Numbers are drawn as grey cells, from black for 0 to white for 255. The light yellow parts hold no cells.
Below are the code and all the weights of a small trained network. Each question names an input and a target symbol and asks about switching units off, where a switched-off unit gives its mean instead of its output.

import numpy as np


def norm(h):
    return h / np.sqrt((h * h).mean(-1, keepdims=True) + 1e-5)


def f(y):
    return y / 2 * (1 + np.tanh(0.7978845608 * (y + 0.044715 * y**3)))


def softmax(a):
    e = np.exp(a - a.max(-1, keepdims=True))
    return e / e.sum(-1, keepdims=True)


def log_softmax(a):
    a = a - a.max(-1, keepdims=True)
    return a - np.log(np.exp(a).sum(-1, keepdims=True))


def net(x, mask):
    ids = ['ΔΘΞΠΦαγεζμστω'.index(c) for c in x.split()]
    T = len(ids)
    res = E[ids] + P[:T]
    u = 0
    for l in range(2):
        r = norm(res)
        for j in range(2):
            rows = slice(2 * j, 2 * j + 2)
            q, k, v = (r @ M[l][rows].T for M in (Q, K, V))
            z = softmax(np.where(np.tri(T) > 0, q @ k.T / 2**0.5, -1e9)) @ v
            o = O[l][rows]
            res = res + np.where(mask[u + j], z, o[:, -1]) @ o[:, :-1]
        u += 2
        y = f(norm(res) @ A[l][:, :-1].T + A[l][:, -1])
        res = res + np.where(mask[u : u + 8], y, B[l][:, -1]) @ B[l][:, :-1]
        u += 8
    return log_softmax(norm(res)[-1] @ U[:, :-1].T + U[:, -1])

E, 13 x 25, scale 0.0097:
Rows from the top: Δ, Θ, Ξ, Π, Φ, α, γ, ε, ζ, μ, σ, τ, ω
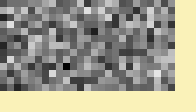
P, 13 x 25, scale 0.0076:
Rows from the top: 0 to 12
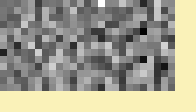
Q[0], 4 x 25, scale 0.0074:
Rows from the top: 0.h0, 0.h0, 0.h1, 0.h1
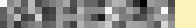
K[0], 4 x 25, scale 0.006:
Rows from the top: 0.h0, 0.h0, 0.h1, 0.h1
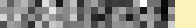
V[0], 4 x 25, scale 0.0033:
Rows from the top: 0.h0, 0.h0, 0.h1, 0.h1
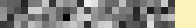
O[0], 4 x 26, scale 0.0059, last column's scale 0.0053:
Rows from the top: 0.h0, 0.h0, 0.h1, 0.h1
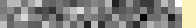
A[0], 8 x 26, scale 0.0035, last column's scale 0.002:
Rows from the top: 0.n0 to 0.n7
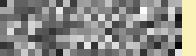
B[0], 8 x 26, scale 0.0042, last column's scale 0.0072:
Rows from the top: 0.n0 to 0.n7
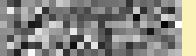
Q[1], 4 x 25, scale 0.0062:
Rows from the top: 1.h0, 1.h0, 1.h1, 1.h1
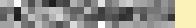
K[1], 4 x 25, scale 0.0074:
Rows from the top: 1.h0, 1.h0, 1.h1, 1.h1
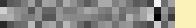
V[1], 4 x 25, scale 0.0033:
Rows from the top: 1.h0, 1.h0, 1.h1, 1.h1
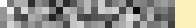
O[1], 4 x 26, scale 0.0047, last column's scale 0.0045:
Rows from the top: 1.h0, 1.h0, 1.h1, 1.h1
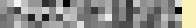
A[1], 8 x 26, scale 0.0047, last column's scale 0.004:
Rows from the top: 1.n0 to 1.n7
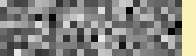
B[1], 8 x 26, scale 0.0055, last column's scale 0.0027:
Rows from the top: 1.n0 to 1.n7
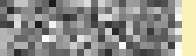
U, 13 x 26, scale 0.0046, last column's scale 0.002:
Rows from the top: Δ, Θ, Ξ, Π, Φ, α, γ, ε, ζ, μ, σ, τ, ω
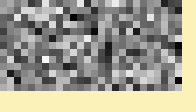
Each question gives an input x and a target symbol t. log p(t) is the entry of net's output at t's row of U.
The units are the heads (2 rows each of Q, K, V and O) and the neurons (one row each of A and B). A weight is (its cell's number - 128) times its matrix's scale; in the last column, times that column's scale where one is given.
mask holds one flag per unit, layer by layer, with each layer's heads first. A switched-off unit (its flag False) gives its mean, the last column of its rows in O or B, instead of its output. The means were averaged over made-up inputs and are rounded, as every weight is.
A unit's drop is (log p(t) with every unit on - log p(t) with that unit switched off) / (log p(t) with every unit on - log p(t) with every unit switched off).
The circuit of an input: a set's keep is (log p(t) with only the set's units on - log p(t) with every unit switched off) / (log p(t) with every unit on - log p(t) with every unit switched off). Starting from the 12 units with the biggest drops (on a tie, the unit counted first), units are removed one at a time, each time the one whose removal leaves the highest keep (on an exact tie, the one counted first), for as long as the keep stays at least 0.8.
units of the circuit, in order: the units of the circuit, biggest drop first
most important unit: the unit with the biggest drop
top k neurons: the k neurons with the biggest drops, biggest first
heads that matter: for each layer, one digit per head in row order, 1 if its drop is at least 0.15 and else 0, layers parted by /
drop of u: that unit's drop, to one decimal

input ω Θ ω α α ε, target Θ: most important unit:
1.h0
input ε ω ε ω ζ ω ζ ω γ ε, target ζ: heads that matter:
11 / 00
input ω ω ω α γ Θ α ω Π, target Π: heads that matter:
00 / 01
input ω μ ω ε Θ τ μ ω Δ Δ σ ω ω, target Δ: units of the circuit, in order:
(0.h0, 1.n2)
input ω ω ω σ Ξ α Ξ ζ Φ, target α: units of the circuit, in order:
(0.n5, 0.h0, 0.n3)
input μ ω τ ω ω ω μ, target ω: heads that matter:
10 / 00
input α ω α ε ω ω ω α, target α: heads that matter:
00 / 11
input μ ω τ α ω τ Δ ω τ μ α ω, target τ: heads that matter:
11 / 00
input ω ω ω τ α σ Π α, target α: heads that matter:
11 / 00
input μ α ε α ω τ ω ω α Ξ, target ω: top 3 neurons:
(1.n7, 0.n3, 1.n1)
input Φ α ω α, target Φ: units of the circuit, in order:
(0.h0, 0.n2, 1.n2)
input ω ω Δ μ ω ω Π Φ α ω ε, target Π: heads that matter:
00 / 01
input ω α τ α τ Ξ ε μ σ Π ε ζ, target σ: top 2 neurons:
(1.n1, 0.n1)
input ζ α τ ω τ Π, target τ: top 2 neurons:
(0.n1, 0.n2)
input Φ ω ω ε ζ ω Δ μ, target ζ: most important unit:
0.h0
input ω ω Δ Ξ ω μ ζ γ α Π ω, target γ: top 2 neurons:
(1.n3, 0.n1)
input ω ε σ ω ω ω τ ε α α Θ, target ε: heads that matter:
01 / 00
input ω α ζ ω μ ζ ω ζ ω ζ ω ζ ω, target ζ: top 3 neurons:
(0.n2, 1.n5, 0.n3)
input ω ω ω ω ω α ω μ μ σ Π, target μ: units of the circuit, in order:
(0.h1, 0.n6)
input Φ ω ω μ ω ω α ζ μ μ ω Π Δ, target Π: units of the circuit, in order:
(1.h1)
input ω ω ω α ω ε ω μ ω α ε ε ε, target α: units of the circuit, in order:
(0.h0, 0.n5)
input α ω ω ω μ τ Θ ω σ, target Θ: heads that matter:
00 / 11
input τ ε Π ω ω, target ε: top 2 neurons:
(0.n7, 1.n2)
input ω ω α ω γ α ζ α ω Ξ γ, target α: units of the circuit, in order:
(0.h0, 0.n3)
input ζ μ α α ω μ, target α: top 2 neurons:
(0.n3, 0.n5)
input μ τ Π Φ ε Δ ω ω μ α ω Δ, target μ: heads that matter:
01 / 10
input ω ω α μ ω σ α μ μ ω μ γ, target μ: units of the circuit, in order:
(1.h0)
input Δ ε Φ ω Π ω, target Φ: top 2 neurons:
(0.n2, 1.n2)
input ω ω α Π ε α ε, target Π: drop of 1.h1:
0.7
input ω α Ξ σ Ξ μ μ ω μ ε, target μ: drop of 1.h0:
0.2
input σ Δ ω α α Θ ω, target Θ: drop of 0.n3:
-0.1
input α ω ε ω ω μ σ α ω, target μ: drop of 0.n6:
0.2
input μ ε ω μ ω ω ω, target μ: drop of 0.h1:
0.1
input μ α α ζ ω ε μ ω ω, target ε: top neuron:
(0.n3)
